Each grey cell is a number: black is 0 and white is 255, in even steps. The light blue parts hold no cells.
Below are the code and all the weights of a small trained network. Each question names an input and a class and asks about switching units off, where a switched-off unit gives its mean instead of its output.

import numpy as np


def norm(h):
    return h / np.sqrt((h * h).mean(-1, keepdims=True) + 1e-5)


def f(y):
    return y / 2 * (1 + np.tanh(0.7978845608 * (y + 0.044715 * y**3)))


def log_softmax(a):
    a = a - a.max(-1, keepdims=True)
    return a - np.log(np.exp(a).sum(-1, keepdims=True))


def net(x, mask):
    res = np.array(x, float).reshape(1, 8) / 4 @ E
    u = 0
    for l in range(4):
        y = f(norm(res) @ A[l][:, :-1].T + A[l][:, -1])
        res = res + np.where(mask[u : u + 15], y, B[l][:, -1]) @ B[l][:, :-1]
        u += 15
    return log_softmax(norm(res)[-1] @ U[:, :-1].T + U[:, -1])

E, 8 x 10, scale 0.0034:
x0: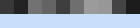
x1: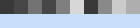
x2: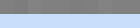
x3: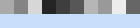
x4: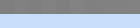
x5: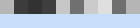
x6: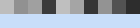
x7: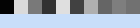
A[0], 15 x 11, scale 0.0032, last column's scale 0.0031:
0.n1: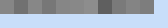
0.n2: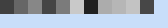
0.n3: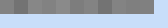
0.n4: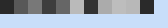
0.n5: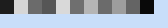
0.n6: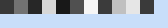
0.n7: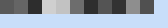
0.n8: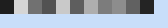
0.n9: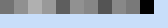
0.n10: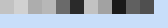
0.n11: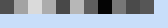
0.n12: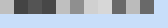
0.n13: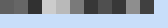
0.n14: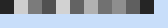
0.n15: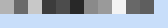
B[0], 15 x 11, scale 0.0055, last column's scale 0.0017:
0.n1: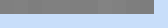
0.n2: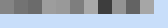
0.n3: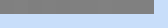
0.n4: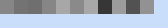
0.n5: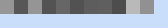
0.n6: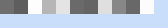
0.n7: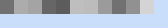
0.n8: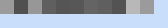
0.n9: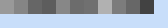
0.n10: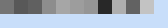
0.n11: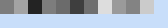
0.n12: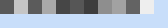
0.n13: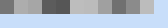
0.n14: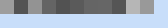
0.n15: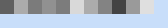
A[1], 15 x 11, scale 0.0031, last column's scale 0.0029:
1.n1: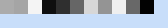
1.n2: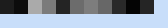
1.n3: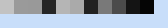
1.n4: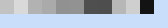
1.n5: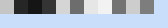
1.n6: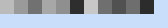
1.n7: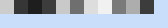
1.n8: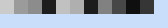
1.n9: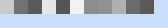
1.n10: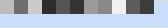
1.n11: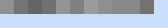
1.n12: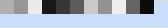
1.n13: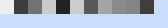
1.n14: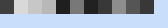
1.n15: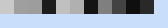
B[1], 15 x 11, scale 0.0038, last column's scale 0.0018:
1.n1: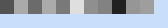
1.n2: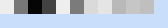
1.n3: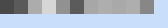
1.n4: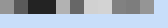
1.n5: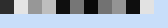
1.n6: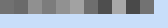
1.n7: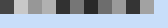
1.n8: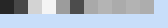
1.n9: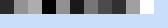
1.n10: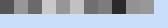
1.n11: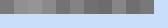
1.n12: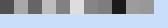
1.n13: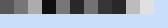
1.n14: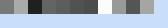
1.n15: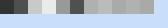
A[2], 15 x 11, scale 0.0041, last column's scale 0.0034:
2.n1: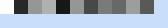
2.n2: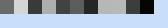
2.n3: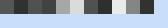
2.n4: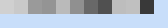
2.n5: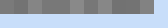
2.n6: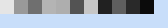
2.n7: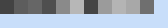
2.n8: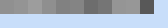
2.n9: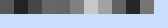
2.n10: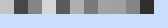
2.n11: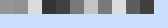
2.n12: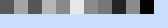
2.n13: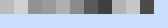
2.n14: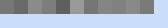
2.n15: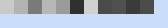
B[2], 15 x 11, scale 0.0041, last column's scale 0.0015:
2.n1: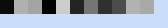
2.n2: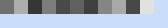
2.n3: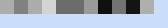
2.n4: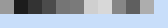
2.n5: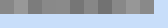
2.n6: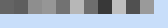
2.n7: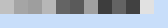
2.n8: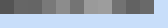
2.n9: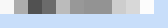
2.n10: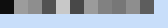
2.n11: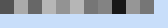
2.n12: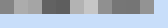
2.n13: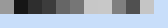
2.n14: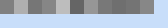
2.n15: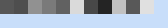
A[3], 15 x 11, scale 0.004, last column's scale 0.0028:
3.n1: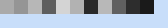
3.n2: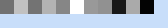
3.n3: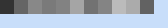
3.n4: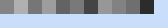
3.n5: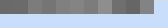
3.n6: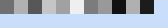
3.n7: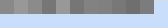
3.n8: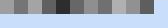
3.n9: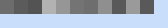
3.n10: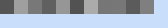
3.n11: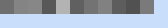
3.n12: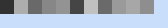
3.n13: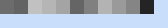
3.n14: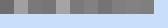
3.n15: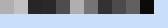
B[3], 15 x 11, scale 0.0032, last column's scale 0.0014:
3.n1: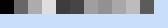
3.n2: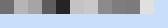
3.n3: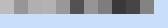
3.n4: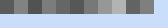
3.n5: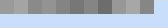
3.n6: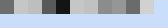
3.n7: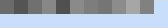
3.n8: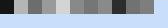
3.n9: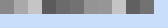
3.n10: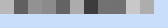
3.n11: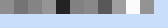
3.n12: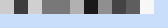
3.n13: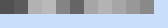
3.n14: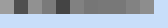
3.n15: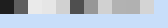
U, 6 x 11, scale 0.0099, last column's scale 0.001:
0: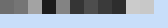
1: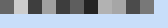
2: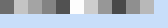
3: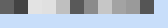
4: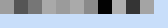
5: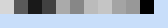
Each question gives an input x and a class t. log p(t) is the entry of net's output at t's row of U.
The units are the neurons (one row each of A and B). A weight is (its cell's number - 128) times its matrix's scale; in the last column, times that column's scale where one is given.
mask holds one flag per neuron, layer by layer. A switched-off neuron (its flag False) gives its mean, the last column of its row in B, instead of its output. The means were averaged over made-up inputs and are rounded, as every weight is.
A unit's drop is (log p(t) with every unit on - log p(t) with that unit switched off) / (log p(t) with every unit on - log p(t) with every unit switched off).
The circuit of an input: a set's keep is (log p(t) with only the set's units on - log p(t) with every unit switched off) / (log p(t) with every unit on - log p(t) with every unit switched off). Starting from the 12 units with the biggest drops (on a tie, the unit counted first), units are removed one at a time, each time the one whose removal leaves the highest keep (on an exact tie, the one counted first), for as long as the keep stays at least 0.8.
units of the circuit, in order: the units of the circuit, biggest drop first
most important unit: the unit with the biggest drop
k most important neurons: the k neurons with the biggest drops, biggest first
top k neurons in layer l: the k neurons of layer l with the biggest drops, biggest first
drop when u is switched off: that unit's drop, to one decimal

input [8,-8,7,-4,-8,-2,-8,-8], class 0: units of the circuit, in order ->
2.n1, 1.n13
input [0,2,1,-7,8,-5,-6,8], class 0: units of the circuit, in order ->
0.n5, 0.n8
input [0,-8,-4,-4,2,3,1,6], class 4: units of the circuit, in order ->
0.n10, 2.n15
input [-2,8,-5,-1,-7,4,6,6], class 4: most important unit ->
2.n3
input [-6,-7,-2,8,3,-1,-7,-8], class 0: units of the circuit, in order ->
2.n1, 1.n13
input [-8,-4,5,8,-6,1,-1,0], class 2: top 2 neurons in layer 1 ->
1.n1, 1.n12
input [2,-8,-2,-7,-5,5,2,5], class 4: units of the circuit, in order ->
2.n15, 0.n10, 2.n6
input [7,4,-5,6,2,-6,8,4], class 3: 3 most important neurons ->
0.n12, 1.n8, 1.n15
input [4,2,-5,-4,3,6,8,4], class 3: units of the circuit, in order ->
1.n8, 1.n15
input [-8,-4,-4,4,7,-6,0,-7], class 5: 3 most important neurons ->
2.n4, 2.n13, 1.n4
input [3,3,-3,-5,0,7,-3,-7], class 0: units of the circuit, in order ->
1.n13, 2.n1
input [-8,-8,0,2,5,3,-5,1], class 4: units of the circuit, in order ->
2.n15, 0.n10
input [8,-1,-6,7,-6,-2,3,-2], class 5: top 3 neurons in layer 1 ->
1.n2, 1.n5, 1.n7
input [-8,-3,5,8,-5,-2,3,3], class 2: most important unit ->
1.n1
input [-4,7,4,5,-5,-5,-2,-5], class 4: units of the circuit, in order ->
2.n3, 0.n4, 0.n2
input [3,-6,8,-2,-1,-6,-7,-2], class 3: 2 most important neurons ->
0.n6, 0.n12
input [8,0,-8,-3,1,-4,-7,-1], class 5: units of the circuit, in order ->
1.n2, 2.n9
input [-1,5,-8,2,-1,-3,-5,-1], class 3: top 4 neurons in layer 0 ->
0.n6, 0.n10, 0.n11, 0.n12
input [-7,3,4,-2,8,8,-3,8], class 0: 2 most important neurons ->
0.n5, 0.n8
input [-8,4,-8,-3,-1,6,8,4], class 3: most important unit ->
1.n8
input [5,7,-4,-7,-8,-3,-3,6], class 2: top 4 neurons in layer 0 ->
0.n7, 0.n13, 0.n10, 0.n11
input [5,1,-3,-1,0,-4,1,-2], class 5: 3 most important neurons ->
1.n2, 0.n12, 1.n5
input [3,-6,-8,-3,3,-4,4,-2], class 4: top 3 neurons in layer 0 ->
0.n10, 0.n12, 0.n6
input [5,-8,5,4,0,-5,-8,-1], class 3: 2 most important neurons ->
0.n6, 0.n4
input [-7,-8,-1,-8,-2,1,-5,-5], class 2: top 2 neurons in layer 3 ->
3.n6, 3.n2
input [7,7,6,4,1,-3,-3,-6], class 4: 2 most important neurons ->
2.n3, 0.n4
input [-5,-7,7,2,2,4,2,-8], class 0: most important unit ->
2.n1
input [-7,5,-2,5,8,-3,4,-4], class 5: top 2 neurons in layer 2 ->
2.n4, 2.n13
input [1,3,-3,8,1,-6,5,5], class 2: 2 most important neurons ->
0.n12, 1.n1
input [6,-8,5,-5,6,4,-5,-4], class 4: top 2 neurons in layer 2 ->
2.n15, 2.n6
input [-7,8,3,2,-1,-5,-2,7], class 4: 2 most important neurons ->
2.n3, 1.n9
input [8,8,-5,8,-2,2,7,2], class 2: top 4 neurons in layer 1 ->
1.n1, 1.n12, 1.n10, 1.n4
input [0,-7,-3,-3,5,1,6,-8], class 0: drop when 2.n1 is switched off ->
0.3
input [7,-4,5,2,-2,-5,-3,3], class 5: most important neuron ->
1.n2
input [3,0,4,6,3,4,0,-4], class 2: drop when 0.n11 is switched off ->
0.1
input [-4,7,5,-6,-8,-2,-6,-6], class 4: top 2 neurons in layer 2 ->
2.n3, 2.n7
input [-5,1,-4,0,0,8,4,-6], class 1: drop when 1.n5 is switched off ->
0.3
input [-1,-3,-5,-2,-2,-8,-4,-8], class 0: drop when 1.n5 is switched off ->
0.2
